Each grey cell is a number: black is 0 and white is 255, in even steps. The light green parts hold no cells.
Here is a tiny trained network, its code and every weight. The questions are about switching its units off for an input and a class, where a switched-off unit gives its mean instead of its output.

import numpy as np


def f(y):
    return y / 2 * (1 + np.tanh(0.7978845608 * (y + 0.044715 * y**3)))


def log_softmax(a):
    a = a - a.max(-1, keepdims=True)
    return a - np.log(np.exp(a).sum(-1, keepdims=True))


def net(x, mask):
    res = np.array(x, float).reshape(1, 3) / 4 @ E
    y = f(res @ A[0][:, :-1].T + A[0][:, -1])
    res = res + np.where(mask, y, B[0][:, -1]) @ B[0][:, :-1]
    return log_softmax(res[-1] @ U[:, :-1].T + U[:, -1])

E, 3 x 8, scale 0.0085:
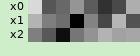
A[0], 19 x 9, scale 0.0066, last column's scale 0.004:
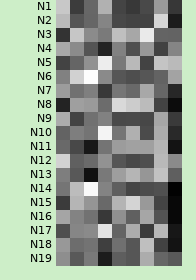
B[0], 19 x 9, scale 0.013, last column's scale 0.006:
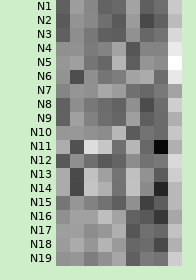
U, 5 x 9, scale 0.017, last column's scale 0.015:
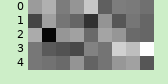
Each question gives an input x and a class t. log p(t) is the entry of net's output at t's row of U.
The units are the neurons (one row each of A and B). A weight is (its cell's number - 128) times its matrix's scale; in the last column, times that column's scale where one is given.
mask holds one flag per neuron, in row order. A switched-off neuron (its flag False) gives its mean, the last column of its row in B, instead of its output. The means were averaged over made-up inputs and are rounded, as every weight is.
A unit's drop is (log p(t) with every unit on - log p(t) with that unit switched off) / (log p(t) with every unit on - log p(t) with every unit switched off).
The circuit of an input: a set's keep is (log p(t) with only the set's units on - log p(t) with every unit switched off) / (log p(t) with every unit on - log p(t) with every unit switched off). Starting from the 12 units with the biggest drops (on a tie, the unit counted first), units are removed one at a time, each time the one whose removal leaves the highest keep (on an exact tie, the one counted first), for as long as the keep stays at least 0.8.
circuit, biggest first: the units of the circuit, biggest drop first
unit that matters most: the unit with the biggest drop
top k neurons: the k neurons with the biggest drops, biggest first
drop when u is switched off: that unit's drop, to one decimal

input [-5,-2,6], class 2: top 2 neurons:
(N13, N11)
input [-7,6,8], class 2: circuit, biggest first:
(N11)
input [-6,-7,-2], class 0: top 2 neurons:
(N5, N17)
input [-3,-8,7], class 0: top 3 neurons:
(N5, N10, N17)
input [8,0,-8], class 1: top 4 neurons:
(N1, N12, N2, N9)
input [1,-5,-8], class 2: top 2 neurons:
(N14, N6)
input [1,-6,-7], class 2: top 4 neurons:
(N14, N6, N4, N19)
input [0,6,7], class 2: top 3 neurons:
(N13, N11, N5)
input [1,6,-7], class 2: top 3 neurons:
(N14, N6, N5)
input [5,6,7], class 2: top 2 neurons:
(N13, N11)
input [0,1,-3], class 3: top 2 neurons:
(N11, N13)
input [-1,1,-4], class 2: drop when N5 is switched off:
0.2
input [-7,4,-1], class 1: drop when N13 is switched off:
0.0
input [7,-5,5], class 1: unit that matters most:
N2
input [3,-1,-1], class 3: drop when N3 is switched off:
0.1
